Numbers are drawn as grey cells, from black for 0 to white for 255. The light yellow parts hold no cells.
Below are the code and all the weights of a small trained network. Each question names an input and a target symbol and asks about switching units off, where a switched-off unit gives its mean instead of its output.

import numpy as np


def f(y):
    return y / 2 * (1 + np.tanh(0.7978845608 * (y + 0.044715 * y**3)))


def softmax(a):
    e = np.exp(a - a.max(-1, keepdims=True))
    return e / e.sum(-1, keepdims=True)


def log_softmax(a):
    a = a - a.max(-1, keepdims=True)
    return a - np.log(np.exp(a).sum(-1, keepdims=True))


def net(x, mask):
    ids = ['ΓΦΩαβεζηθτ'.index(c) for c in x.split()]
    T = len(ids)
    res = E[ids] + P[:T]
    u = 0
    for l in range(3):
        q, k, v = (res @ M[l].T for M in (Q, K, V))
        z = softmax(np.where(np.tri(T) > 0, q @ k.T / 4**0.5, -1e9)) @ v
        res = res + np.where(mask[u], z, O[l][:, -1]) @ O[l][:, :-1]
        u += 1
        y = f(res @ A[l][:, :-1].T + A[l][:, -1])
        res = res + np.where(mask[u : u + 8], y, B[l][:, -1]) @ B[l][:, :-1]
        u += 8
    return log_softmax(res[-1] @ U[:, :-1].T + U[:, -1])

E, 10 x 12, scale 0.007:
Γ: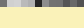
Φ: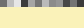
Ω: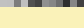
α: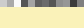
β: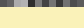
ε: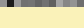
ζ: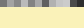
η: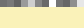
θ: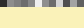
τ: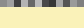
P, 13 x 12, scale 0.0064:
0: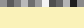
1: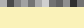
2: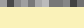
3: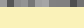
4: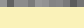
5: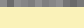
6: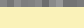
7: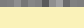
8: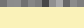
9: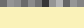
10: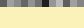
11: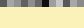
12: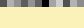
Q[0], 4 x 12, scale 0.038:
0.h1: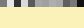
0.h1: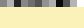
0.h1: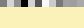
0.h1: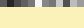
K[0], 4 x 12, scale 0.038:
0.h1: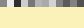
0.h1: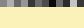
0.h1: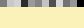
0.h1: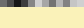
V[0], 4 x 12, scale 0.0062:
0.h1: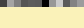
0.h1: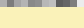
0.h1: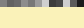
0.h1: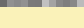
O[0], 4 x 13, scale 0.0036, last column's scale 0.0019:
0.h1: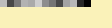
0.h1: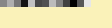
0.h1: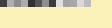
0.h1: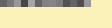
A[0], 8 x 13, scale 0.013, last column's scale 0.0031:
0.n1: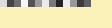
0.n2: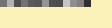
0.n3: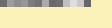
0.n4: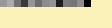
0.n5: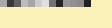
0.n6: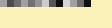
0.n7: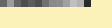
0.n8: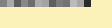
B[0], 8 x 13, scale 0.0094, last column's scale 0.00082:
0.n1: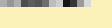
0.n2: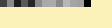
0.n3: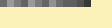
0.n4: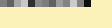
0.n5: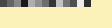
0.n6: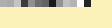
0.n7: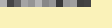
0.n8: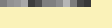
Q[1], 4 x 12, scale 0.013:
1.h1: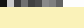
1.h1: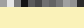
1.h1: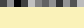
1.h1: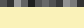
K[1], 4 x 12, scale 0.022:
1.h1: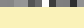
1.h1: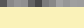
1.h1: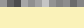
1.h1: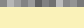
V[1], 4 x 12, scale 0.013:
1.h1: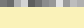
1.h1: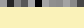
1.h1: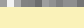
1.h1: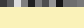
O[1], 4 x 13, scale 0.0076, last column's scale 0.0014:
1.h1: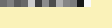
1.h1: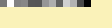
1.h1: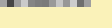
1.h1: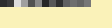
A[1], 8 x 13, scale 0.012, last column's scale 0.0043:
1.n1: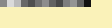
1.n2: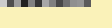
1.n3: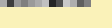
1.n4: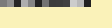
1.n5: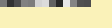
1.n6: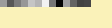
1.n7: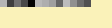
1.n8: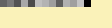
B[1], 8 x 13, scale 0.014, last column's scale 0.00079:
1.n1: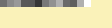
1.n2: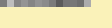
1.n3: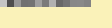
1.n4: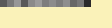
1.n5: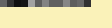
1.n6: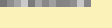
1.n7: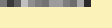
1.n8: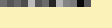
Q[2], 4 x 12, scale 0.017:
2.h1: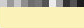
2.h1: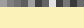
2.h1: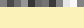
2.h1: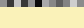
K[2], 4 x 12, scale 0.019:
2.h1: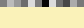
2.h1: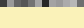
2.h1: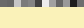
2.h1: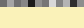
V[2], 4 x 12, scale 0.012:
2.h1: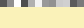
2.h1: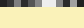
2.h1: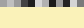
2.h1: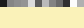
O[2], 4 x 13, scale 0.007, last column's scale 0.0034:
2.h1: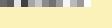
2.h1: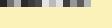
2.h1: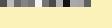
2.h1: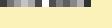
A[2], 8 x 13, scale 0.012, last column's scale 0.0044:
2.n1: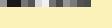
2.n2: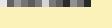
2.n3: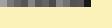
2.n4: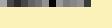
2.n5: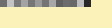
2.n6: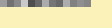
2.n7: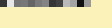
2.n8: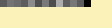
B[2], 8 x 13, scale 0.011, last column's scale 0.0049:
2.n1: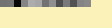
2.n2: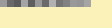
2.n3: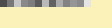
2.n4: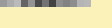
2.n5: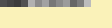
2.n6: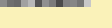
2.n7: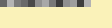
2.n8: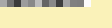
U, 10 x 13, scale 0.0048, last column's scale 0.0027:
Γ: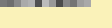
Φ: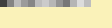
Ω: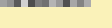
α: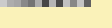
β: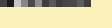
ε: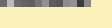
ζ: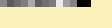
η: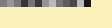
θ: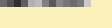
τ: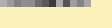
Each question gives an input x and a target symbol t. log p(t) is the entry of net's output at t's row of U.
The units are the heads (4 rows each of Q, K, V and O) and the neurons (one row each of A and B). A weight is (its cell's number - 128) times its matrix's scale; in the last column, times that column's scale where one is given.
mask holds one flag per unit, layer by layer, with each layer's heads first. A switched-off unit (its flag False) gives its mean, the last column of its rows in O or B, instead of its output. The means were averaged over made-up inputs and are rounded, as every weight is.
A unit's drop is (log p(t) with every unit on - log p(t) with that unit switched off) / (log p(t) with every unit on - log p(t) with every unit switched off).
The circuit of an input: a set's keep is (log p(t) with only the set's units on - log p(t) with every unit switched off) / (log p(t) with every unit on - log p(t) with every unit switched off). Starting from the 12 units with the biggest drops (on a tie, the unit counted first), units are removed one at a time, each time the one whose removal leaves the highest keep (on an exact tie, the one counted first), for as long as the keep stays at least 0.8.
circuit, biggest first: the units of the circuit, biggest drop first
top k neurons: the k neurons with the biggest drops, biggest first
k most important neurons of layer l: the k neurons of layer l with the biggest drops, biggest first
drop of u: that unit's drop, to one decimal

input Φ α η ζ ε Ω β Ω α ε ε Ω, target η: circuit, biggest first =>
[1.n1; 1.h1; 0.h1]
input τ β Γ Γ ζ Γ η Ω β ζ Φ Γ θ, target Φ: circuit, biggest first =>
[2.h1]
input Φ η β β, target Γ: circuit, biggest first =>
[2.h1; 2.n6]
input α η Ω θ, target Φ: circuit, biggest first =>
[2.h1; 1.h1]
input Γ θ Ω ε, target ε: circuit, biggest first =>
[1.h1; 2.n7; 1.n2]
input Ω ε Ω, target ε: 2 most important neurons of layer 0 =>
[0.n1; 0.n3]
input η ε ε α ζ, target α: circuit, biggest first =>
[1.h1; 2.h1; 0.h1]
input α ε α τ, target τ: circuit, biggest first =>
[0.h1; 1.h1; 2.n4; 2.h1]
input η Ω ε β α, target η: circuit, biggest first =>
[1.h1; 1.n1; 0.h1; 2.h1]
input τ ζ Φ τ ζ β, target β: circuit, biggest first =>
[0.h1; 1.h1; 0.n1]
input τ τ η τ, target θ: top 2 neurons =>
[2.n5; 0.n5]
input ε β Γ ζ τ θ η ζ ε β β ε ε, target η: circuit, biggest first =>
[0.h1; 1.h1; 1.n1]
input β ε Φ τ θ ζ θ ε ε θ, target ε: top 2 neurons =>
[2.n7; 0.n8]
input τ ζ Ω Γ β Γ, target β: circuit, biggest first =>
[1.h1]
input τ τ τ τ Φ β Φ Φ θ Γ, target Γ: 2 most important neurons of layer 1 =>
[1.n6; 1.n5]
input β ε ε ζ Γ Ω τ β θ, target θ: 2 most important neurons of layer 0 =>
[0.n1; 0.n6]
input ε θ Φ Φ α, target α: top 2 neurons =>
[1.n3; 0.n1]
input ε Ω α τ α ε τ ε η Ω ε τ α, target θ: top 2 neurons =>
[2.n5; 0.n7]
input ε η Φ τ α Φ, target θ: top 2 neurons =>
[2.n5; 0.n8]
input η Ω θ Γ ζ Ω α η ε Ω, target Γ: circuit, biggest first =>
[2.h1]
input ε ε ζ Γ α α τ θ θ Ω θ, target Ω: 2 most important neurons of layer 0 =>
[0.n8; 0.n1]
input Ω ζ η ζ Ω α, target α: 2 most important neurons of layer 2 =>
[2.n3; 2.n5]
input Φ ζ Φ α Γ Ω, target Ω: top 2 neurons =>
[2.n2; 0.n1]
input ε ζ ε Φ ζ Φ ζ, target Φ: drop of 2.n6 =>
0.1
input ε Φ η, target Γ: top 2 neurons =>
[2.n6; 0.n1]
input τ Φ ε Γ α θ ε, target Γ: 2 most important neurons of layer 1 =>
[1.n1; 1.n6]
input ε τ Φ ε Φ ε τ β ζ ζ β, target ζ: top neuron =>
[0.n1]
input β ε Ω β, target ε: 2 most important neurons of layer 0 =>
[0.n1; 0.n2]
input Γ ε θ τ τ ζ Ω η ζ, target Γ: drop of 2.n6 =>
0.2
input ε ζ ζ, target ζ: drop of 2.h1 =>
0.3
